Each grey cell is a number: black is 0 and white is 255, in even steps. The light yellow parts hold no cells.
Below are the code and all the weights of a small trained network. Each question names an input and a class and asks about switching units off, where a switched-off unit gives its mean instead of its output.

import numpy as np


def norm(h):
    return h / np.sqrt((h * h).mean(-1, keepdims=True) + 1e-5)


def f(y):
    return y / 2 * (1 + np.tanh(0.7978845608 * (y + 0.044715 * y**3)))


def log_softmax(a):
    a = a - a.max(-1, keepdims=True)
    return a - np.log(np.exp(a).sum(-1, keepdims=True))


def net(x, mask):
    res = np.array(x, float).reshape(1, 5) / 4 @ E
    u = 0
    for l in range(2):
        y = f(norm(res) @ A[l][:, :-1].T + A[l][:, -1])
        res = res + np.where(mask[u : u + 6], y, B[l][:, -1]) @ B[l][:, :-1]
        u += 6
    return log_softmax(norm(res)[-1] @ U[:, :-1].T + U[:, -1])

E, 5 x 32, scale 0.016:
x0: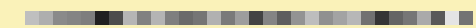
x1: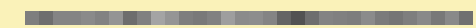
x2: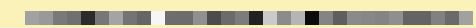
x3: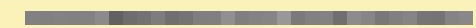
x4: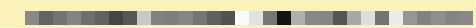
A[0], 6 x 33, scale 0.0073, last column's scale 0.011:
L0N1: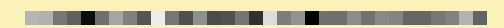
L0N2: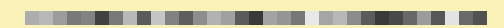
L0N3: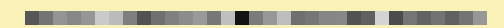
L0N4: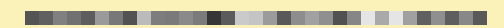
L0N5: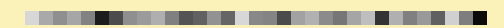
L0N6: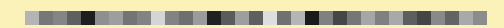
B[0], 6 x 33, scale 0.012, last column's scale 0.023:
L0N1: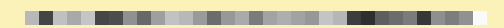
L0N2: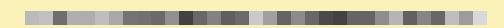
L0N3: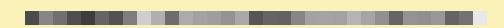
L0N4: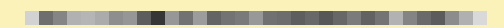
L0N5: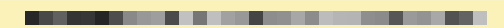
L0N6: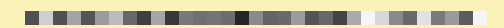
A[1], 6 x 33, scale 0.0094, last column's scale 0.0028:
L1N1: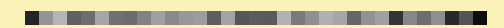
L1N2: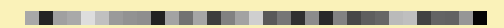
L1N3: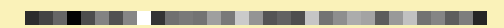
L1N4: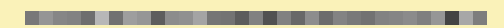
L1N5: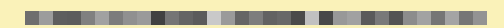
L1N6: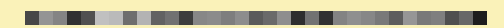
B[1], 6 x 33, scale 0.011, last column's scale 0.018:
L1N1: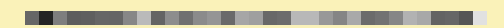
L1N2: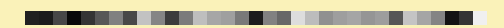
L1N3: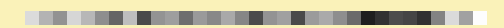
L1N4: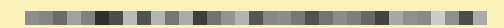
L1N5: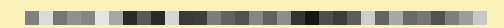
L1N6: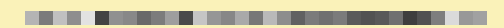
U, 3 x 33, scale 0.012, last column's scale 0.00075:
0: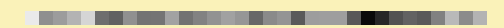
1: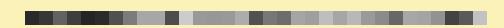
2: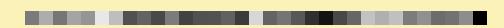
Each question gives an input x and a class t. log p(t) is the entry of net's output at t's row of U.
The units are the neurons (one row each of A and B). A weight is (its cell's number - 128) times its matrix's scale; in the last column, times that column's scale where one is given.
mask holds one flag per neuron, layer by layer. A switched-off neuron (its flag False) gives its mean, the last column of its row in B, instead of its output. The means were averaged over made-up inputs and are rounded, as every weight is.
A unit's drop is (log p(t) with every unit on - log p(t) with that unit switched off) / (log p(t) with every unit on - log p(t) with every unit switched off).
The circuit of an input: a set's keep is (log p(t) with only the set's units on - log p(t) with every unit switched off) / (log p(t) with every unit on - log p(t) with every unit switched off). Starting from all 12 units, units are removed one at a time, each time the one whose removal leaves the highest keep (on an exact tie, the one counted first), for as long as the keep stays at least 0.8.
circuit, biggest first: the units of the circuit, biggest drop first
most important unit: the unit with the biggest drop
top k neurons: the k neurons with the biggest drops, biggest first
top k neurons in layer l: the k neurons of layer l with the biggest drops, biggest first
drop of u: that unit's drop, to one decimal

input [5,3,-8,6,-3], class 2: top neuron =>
L0N1
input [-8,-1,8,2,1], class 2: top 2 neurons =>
L0N6, L0N5
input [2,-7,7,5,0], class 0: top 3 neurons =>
L0N1, L0N3, L1N2
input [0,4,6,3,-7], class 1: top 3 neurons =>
L0N3, L1N3, L0N4
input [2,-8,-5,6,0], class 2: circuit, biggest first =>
L0N1, L1N5
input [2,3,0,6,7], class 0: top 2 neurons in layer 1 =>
L1N3, L1N2
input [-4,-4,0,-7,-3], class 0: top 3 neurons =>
L1N3, L0N6, L0N1
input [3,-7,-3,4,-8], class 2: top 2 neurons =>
L0N2, L0N1
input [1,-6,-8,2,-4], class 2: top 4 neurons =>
L1N5, L0N1, L0N5, L0N2
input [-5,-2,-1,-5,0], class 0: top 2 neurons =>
L0N3, L0N1
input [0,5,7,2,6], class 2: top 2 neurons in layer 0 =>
L0N6, L0N4
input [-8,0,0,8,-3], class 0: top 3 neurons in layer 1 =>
L1N3, L1N6, L1N2
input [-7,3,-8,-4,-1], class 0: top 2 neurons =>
L1N3, L0N1
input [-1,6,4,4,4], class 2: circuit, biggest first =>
L0N6
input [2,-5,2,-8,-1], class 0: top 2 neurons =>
L0N1, L1N5
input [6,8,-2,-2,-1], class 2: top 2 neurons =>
L0N2, L0N1
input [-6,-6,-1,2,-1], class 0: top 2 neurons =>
L0N3, L1N3
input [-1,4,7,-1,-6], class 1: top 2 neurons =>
L0N3, L1N3
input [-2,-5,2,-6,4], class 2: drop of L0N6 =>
0.9
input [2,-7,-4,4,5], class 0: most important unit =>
L0N5
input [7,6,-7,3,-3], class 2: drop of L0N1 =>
0.2
